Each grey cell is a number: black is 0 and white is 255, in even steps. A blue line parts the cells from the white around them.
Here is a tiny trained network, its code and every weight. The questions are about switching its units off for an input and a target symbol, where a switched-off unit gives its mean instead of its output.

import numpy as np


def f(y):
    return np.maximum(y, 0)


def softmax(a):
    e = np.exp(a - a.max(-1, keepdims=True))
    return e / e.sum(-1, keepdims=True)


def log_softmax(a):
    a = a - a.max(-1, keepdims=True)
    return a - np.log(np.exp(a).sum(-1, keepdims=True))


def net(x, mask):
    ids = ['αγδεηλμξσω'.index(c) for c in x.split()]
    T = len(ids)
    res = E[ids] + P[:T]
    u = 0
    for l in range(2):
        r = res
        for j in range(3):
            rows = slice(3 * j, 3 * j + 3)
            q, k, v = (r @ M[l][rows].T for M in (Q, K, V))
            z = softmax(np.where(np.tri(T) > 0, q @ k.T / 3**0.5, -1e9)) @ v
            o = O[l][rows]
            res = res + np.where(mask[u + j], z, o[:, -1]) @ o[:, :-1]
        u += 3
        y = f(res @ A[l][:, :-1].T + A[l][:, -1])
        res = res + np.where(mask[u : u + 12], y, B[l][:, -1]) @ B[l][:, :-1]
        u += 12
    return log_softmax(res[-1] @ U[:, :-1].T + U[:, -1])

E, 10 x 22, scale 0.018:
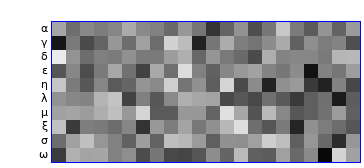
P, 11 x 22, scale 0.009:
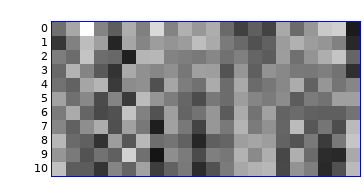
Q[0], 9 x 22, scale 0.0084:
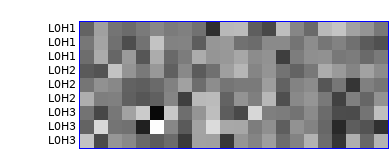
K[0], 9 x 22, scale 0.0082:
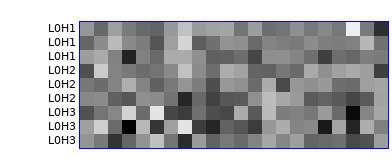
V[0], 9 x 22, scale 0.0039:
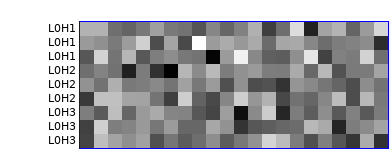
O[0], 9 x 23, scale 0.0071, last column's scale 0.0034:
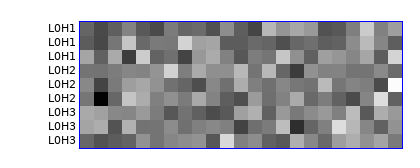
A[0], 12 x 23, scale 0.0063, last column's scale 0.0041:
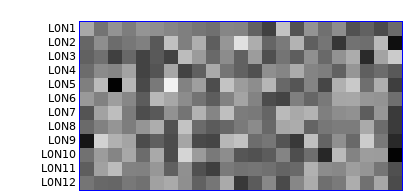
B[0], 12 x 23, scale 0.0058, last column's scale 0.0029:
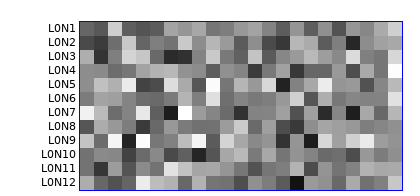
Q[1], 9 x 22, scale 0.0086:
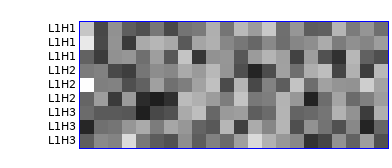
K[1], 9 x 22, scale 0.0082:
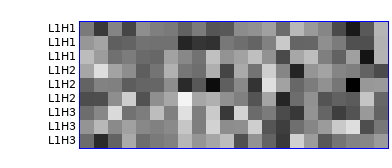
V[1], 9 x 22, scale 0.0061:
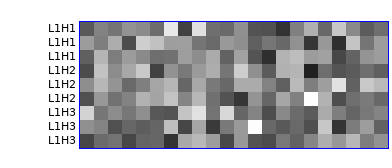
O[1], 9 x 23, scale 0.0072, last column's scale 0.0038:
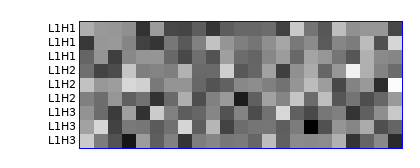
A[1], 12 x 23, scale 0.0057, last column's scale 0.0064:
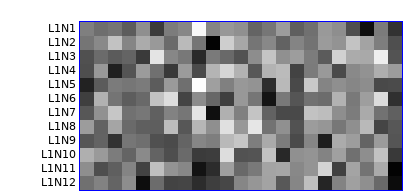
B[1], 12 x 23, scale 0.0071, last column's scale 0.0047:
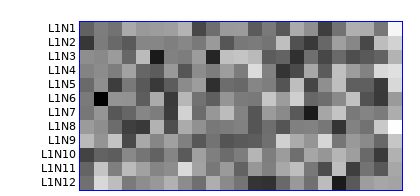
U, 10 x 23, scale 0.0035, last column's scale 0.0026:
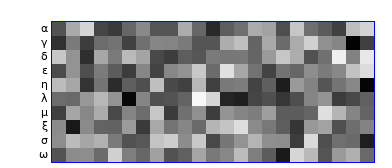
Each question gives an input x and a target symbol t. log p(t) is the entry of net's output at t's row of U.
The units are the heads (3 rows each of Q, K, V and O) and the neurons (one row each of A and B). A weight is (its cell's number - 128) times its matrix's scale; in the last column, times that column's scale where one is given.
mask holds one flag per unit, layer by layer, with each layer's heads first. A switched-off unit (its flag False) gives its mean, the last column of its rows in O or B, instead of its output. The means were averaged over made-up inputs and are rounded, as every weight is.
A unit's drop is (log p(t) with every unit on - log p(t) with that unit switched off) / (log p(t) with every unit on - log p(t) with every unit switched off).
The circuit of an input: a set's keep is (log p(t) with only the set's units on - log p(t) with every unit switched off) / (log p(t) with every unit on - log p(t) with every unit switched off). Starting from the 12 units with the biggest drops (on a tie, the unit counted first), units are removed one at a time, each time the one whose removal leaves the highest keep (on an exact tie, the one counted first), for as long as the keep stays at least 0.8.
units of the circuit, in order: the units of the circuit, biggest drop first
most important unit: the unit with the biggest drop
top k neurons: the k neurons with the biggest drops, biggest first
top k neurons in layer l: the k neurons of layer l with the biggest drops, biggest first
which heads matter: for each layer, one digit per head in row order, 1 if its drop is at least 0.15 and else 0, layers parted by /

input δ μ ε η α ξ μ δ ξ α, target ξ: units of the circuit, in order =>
[L0H3 L1H2 L1N6]
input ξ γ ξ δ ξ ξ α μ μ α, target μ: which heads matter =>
001 / 001
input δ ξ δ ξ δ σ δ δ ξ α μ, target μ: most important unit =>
L1H3
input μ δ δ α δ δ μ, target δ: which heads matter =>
001 / 010
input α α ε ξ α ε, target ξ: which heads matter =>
111 / 110
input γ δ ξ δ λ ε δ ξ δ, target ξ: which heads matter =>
000 / 010
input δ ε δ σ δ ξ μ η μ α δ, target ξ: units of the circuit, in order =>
[L0H3 L1H2 L1N6 L0H1]
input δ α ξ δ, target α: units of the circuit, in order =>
[L0H3 L1H2 L0N6]
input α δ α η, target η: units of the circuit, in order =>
[L1N8 L1N7]
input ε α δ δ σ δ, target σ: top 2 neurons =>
[L1N11 L0N4]
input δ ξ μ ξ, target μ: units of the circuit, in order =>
[L0H3 L1H3 L0N2 L1H2]
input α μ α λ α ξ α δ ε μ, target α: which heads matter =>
111 / 010
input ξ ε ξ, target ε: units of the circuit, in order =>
[L0H3 L1N4 L1H1]
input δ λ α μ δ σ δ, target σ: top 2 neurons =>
[L1N11 L0N7]
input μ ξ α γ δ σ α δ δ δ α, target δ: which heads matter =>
101 / 010
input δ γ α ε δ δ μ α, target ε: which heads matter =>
101 / 010
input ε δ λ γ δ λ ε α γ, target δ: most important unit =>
L1H1
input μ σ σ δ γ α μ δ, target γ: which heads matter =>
001 / 011
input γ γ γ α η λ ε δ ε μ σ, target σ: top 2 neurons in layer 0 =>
[L0N7 L0N3]
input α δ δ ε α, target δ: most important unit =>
L0N11
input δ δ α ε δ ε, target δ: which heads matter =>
010 / 110
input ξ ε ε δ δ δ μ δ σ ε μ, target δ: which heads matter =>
110 / 010
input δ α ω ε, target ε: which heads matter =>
000 / 100
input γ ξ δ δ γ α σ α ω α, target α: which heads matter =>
100 / 110
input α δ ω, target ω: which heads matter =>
000 / 000
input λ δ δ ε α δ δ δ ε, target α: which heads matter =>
111 / 110
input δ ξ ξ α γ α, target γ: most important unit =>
L0H3
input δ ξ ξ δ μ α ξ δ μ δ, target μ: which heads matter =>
000 / 001
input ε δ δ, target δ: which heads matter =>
000 / 010
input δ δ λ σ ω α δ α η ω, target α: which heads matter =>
011 / 010
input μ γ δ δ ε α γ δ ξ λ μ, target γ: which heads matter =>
111 / 011
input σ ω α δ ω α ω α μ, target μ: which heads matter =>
100 / 011
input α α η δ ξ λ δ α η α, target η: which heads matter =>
001 / 001
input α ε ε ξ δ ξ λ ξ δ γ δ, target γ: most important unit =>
L1N10
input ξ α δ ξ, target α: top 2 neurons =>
[L1N12 L1N9]
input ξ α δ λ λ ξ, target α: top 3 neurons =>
[L1N9 L1N12 L0N11]
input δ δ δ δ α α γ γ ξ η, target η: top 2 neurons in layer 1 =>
[L1N7 L1N8]
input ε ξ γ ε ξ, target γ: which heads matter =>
001 / 011
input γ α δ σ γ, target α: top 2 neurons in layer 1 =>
[L1N12 L1N1]
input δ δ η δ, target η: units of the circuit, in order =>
[L1H3]
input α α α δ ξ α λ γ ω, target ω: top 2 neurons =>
[L1N7 L1N2]
